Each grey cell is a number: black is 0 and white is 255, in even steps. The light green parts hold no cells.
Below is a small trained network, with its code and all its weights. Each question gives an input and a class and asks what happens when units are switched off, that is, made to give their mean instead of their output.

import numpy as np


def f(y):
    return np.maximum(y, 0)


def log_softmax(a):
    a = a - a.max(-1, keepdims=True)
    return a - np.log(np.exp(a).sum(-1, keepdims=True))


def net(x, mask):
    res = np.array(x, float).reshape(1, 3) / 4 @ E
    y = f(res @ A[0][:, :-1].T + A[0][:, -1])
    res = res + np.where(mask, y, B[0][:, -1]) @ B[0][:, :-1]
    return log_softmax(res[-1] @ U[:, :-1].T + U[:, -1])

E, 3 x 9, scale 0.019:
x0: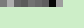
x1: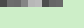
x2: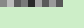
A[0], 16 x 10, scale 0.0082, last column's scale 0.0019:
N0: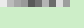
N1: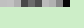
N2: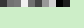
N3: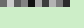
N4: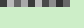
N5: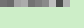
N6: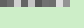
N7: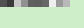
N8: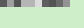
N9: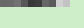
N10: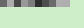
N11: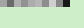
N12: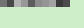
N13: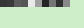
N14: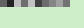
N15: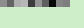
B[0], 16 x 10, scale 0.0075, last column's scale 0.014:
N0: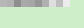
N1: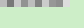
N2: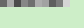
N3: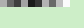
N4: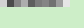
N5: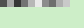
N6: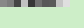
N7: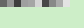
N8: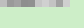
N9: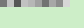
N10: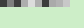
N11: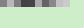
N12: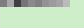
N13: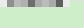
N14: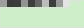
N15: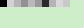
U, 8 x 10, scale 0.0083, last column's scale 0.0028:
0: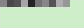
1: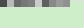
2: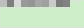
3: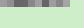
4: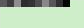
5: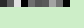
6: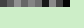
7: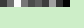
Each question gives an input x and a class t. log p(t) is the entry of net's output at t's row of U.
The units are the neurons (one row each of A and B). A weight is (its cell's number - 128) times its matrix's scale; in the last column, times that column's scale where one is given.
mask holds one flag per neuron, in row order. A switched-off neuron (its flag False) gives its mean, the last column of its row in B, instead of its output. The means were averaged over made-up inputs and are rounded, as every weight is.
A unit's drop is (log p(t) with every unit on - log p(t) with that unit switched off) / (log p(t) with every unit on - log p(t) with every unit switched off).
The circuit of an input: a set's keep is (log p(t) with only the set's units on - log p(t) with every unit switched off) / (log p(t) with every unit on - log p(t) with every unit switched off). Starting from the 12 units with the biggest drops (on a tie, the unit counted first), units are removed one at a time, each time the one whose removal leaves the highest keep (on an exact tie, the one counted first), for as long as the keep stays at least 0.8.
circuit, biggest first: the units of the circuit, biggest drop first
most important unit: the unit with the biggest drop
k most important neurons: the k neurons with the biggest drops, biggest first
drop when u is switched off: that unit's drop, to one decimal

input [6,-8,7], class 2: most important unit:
N0
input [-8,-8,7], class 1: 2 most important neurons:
[N5 N7]
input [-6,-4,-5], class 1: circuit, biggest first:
[N7 N5]
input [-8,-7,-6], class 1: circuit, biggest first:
[N7 N5]
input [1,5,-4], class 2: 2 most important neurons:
[N13 N3]
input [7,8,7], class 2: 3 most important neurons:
[N8 N13 N4]
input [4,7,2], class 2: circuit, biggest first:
[N13 N8]
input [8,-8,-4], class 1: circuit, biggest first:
[N15 N9]
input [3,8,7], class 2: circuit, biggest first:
[N8 N13]
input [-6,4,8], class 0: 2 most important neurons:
[N3 N4]
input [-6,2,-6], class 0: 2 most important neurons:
[N14 N15]
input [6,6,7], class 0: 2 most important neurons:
[N3 N4]
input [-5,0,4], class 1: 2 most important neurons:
[N14 N5]
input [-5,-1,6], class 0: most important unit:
N3
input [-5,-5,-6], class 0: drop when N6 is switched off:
0.1
